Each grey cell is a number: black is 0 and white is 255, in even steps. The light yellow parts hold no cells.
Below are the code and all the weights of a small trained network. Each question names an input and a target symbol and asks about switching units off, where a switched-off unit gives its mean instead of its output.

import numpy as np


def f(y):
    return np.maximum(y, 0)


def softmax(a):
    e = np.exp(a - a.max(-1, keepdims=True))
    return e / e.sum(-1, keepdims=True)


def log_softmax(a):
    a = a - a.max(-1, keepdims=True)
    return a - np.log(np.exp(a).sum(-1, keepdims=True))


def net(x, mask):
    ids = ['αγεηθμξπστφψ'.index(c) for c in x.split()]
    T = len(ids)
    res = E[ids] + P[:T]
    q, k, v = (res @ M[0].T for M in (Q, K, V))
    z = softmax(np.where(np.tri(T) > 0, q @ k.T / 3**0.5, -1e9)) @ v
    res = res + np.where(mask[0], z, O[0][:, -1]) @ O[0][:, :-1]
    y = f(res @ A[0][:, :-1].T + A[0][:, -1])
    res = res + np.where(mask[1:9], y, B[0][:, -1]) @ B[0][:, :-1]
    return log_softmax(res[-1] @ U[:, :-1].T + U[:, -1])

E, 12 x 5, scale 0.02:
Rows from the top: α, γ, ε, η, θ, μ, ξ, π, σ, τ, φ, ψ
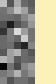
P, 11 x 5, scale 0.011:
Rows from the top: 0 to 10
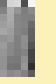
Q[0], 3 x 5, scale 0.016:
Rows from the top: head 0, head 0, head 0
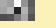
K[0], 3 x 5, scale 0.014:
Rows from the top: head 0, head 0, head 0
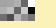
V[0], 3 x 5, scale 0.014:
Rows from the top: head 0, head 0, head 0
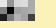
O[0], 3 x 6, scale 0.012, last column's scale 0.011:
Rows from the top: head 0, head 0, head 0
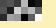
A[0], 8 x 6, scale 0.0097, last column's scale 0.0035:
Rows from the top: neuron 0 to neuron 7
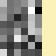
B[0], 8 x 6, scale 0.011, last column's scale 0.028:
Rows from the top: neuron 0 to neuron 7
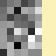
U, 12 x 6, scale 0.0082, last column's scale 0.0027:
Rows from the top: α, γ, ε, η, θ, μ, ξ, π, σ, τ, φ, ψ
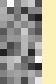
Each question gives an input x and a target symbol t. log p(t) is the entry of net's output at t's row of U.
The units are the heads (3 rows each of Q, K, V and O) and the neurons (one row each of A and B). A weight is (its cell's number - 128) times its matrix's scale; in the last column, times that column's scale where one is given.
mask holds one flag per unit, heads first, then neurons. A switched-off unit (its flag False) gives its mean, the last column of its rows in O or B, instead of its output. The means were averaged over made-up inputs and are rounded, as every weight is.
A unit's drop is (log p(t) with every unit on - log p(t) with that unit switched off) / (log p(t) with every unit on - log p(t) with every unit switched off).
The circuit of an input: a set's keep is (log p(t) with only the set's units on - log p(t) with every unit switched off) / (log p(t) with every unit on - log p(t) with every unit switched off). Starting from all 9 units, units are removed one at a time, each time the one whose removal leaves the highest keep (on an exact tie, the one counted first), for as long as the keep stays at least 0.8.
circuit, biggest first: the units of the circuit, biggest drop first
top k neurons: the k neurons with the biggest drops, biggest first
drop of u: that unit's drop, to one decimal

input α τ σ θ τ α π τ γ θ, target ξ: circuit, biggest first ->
[head 0; neuron 5]
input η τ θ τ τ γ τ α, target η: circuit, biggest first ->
[head 0]
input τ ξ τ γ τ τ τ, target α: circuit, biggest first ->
[neuron 6; head 0]
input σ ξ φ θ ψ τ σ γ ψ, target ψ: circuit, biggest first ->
[neuron 4; neuron 1; head 0]
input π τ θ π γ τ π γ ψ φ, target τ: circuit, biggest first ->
[head 0; neuron 4; neuron 6]
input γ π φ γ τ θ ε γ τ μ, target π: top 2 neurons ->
[neuron 6; neuron 3]
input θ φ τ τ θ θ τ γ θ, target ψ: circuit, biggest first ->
[neuron 5; head 0; neuron 4]
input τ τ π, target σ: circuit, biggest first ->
[neuron 4; head 0]
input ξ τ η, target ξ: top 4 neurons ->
[neuron 4; neuron 1; neuron 6; neuron 2]
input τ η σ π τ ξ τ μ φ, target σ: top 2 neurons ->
[neuron 4; neuron 6]
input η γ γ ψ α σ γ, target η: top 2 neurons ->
[neuron 5; neuron 6]
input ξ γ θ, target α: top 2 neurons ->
[neuron 1; neuron 4]
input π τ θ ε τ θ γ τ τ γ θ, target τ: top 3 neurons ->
[neuron 4; neuron 6; neuron 1]
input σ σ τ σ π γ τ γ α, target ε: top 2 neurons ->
[neuron 6; neuron 1]
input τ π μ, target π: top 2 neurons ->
[neuron 6; neuron 5]
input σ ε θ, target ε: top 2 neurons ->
[neuron 6; neuron 1]
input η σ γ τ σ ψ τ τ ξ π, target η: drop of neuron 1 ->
0.0
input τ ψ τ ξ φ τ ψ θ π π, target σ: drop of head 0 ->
0.2
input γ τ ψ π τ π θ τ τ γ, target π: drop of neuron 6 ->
0.3
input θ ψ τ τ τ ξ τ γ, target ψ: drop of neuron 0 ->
0.0
